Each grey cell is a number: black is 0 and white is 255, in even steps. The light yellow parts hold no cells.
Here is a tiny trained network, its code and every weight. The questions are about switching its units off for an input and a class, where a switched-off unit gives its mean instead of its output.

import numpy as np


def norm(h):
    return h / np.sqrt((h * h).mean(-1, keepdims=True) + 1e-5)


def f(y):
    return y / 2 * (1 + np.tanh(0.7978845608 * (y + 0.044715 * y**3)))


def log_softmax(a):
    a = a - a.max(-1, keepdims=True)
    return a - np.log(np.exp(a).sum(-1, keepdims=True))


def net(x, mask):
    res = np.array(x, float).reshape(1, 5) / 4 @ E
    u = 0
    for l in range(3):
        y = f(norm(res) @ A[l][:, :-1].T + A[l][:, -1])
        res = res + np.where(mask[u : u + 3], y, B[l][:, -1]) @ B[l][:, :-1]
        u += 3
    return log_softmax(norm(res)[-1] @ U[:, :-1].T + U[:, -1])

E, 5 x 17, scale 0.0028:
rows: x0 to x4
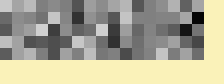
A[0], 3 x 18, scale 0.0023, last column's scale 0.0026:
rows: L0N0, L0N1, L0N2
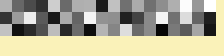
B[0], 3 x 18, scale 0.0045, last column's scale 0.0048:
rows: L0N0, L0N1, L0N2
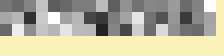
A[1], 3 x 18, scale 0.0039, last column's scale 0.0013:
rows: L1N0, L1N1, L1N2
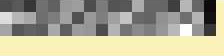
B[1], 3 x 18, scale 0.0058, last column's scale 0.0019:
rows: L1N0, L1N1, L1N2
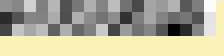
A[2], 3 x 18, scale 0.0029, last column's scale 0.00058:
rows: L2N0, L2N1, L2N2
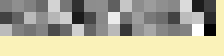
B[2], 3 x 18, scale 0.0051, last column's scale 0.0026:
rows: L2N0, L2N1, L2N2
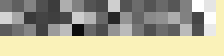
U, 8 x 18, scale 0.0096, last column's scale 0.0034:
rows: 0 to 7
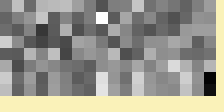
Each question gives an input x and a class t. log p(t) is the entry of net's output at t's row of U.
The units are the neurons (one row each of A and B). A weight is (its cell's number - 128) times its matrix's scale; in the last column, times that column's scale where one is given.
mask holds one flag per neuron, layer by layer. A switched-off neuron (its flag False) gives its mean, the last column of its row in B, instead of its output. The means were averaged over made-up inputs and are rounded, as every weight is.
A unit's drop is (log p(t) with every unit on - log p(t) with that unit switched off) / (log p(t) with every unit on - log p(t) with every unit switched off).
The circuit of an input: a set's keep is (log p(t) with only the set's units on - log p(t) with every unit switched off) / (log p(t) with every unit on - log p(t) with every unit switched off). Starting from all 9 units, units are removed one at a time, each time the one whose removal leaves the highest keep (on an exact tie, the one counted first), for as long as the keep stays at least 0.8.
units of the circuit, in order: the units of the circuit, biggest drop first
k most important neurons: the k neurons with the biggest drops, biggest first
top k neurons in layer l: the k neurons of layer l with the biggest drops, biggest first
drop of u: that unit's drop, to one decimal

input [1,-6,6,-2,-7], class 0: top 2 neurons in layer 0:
(L0N2; L0N0)
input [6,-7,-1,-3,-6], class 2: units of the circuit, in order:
(L2N2)
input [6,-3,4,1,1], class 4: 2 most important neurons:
(L1N1; L0N0)
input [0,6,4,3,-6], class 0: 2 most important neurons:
(L0N2; L2N2)
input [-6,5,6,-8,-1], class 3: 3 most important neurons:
(L2N1; L0N0; L1N2)
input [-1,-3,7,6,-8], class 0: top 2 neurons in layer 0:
(L0N2; L0N0)
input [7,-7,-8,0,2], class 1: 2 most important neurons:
(L1N2; L2N0)
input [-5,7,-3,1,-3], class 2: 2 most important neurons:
(L2N0; L1N1)
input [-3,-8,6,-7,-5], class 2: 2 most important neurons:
(L2N2; L0N0)
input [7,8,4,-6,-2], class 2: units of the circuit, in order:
(L2N0; L0N0)
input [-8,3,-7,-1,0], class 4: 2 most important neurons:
(L1N0; L0N0)
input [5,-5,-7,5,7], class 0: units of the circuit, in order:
(L0N1; L1N2)
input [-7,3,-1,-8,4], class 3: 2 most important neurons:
(L2N1; L1N1)
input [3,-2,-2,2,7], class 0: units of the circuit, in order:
(L0N1)
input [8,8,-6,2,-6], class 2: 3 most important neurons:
(L2N0; L1N0; L0N1)
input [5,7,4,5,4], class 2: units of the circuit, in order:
(L2N0; L0N0; L2N1)
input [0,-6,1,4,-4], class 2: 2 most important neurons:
(L2N2; L0N1)
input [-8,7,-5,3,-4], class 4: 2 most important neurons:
(L1N0; L2N2)
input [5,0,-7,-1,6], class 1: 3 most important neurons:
(L1N2; L0N2; L0N0)
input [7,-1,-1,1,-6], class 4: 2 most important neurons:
(L1N1; L0N1)
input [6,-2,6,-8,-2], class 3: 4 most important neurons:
(L2N1; L0N0; L1N2; L1N0)
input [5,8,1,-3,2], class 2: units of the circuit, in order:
(L2N0)
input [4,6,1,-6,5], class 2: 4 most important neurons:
(L2N0; L0N2; L1N2; L1N0)
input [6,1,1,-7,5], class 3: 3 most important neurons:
(L2N1; L1N0; L0N2)
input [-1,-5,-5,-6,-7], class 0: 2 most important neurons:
(L0N2; L1N2)
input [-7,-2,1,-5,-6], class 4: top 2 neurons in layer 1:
(L1N0; L1N2)
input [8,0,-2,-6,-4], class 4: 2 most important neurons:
(L1N1; L0N1)
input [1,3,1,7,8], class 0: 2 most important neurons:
(L0N1; L2N1)
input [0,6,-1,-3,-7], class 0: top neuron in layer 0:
(L0N2)
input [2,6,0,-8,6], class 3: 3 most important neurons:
(L2N1; L0N2; L2N2)
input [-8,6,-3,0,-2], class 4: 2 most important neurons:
(L1N0; L2N2)
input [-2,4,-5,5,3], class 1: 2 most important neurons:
(L1N2; L2N1)
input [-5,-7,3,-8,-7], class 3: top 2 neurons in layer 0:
(L0N1; L0N0)
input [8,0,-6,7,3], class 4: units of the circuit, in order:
(L1N1)
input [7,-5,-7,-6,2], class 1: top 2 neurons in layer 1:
(L1N2; L1N0)
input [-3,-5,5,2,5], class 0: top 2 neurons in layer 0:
(L0N1; L0N0)
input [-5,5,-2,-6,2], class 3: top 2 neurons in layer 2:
(L2N1; L2N2)
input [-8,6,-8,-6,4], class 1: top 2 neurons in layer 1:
(L1N2; L1N1)
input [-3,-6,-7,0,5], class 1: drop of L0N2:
0.2
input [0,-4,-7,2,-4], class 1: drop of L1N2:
0.5
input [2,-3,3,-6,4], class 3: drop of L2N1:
1.1
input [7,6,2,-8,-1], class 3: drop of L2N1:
1.2
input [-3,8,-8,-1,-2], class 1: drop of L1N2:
1.0
